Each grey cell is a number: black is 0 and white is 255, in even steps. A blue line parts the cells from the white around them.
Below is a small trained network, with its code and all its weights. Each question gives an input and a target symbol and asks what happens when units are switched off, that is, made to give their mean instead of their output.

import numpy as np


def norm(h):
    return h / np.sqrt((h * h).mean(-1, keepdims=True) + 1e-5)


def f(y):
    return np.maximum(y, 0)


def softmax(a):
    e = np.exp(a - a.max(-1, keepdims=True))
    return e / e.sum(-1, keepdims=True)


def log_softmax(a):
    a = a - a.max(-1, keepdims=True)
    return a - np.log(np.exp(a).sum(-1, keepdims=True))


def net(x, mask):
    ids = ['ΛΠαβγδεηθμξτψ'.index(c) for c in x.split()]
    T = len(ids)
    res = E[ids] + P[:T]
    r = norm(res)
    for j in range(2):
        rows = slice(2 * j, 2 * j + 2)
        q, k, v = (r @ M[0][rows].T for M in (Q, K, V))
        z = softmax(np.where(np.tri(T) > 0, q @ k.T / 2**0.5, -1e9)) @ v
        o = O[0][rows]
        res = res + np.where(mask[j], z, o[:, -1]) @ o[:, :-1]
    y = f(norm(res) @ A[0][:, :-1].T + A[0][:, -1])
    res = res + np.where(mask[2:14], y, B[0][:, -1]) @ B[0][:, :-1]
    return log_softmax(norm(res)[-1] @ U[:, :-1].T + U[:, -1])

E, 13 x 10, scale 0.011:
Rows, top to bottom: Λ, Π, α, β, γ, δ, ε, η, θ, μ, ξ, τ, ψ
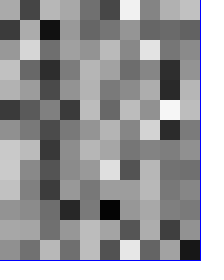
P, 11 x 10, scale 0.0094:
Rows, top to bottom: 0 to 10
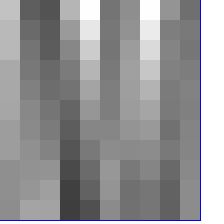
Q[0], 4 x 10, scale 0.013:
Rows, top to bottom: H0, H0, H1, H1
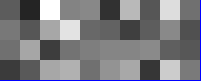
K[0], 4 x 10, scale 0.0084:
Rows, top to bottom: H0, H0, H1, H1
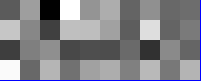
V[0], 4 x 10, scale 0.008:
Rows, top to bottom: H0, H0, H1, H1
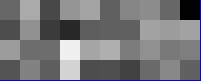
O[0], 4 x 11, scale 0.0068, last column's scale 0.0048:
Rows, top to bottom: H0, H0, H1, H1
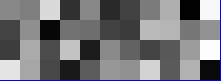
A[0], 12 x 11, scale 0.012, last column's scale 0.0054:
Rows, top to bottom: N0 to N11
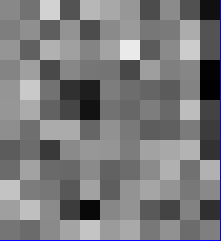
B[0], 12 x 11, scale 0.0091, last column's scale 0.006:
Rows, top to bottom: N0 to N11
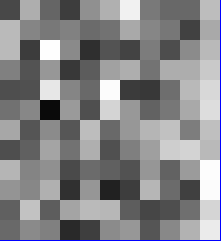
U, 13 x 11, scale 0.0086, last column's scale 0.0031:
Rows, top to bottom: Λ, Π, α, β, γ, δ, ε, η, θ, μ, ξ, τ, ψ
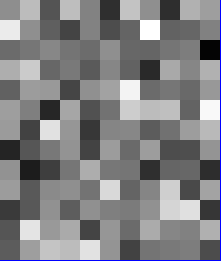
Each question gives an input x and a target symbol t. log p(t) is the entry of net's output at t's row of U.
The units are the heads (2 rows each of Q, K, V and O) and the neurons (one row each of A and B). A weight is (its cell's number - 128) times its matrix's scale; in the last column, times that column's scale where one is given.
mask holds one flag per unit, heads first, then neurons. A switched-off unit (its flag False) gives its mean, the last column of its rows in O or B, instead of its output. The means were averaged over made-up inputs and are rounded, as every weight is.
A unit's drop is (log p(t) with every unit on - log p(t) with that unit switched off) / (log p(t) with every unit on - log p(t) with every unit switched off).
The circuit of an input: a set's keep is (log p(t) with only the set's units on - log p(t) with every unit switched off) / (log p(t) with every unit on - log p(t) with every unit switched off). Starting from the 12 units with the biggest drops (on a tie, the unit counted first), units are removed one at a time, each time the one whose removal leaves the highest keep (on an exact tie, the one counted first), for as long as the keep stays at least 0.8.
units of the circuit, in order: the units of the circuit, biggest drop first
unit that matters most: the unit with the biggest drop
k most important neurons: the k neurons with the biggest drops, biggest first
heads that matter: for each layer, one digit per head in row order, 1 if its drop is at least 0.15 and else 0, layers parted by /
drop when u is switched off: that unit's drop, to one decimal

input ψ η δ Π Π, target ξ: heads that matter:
10
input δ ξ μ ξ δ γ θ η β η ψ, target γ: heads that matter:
00
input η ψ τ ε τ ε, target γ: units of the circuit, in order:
[H0 N0]
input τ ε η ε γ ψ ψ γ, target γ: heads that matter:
00
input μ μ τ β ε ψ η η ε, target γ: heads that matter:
00
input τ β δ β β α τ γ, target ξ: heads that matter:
11
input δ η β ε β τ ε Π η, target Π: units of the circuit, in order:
[H1]
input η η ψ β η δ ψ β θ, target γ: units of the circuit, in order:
[N0 H1]
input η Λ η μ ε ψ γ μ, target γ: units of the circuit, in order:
[N0 H0]
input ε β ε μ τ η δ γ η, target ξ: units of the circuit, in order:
[H0 N7]
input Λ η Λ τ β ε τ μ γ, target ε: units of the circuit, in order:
[H0 N2]
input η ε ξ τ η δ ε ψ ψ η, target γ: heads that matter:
00
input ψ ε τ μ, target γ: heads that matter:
10
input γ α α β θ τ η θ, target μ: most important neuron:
[N6]
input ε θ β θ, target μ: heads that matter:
11
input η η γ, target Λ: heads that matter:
01
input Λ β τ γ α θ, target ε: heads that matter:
10
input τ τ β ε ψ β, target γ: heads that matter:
00
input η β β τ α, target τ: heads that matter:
01
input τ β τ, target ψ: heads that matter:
11
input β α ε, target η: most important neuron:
[N9]
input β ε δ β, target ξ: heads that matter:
10
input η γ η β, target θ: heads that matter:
11
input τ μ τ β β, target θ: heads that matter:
01
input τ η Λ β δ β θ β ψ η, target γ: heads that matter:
00
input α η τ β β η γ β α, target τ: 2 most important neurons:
[N4 N9]
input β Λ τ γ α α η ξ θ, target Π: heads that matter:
11
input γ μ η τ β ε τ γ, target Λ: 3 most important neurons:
[N4 N9 N5]
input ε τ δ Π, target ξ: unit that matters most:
N7
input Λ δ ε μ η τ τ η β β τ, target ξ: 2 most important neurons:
[N10 N9]
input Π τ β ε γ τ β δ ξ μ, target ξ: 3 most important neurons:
[N7 N3 N4]
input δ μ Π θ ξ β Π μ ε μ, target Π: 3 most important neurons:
[N9 N8 N11]
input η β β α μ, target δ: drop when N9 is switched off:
0.2
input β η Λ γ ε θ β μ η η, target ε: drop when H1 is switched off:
0.1
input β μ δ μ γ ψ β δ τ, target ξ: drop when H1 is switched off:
0.2
